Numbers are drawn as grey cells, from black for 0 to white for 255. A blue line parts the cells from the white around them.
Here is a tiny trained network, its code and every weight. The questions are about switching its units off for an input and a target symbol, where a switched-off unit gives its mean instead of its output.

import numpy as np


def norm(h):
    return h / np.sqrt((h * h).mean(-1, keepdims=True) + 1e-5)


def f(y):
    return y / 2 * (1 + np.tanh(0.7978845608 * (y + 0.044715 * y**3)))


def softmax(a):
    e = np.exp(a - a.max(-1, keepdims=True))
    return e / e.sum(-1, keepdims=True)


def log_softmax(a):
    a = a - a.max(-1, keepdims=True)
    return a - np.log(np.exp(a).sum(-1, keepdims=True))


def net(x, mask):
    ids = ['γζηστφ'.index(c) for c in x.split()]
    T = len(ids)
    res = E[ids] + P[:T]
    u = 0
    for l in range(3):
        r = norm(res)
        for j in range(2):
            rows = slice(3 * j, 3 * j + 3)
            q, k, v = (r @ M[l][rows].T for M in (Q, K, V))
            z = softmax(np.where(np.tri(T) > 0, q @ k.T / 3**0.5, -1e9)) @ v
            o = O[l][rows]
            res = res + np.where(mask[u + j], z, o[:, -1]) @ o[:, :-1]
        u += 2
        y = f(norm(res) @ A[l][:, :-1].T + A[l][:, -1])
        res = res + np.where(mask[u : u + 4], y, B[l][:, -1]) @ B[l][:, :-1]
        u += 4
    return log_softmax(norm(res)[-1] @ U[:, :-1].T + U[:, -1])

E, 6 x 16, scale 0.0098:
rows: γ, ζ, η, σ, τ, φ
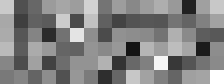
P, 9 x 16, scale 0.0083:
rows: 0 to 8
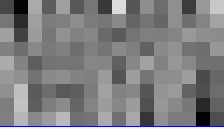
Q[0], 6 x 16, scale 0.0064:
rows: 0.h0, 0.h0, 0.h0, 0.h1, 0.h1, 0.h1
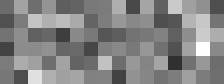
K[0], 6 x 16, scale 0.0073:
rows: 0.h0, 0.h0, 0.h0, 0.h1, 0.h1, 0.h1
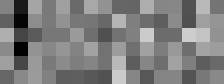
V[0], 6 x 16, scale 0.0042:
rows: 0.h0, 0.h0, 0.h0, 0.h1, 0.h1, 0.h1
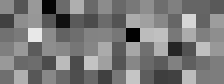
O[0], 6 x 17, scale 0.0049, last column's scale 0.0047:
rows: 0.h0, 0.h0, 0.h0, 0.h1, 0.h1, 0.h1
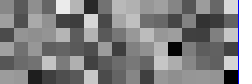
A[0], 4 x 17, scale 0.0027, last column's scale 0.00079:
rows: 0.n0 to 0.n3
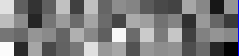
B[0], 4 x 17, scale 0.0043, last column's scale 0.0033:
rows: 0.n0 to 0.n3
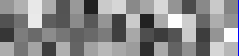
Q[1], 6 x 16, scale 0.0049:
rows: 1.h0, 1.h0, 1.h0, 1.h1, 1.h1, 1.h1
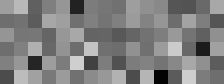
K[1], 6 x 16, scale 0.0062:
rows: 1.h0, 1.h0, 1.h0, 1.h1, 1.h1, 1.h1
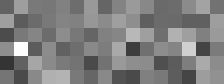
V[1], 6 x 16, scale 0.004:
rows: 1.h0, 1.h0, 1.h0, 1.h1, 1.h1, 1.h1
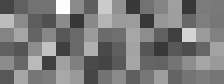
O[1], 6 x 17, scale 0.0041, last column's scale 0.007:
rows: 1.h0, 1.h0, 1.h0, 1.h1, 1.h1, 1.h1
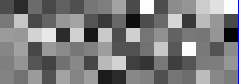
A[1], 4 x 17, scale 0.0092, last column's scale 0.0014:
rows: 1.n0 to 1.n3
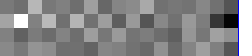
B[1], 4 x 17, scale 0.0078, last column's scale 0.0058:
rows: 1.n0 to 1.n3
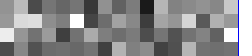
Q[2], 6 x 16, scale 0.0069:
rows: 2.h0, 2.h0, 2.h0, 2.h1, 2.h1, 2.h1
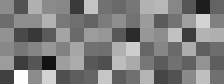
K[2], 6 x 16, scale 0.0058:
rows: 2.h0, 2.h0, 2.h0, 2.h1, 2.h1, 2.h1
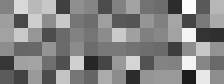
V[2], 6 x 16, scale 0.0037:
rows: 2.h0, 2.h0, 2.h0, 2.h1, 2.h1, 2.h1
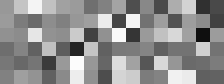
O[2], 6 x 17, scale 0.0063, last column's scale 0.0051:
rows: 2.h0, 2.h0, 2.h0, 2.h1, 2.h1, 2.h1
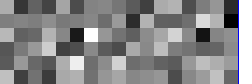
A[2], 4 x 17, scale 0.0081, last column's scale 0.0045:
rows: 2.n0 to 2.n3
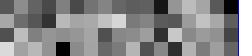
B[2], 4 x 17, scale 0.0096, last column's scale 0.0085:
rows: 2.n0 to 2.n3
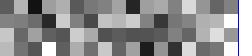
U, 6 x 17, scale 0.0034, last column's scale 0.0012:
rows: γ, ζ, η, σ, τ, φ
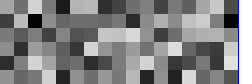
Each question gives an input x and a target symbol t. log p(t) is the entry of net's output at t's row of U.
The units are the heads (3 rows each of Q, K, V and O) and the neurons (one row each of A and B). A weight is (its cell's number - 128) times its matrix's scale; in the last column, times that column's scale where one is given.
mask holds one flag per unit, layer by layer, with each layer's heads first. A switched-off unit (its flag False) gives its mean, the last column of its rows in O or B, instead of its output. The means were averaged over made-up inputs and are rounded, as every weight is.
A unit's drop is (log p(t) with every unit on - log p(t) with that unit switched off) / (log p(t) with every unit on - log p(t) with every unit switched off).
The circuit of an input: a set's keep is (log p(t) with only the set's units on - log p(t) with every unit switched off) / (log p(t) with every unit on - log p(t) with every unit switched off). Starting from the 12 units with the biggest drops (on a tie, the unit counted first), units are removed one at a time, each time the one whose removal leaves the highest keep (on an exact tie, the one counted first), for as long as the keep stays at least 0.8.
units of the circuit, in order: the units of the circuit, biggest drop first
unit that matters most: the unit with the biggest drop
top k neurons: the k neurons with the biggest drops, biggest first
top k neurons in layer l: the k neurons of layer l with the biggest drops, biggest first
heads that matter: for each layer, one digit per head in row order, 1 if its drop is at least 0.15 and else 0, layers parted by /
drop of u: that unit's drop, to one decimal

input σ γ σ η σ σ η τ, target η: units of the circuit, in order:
(2.h1, 2.n1)
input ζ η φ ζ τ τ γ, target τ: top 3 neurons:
(1.n2, 2.n3, 2.n1)
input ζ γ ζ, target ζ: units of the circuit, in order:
(2.n0, 2.h1, 0.h0)
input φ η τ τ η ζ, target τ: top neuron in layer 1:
(1.n0)
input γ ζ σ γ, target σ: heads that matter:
00 / 00 / 10
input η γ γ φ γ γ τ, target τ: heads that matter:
00 / 10 / 10
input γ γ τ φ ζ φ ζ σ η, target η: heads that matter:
10 / 10 / 01
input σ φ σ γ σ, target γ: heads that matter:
11 / 10 / 10
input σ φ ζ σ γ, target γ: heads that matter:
00 / 00 / 10
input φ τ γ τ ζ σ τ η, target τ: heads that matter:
01 / 00 / 11
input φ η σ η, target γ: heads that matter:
11 / 10 / 11
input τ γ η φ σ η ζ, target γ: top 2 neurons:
(1.n0, 2.n2)
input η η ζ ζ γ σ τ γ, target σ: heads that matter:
10 / 00 / 00
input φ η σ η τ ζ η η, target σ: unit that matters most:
0.h0
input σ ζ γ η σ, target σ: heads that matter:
00 / 00 / 00
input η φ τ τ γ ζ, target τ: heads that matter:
00 / 00 / 11
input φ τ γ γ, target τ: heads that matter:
11 / 10 / 11
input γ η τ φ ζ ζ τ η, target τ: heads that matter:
00 / 00 / 11
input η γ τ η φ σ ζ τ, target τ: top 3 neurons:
(1.n2, 2.n3, 2.n1)
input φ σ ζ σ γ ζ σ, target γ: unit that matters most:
2.h0
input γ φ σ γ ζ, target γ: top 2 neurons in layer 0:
(0.n1, 0.n0)
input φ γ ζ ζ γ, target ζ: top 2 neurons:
(2.n3, 2.n1)
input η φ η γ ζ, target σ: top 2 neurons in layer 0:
(0.n0, 0.n1)
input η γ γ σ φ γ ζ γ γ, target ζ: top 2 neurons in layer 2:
(2.n3, 2.n1)
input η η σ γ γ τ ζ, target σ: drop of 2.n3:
0.1
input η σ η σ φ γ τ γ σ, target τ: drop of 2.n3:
0.3
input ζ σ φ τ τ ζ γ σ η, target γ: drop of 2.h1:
0.2
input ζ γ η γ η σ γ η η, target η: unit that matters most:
2.h1
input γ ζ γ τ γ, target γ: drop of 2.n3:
0.2
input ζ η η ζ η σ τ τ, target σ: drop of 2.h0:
0.1
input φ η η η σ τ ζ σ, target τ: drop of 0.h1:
0.3
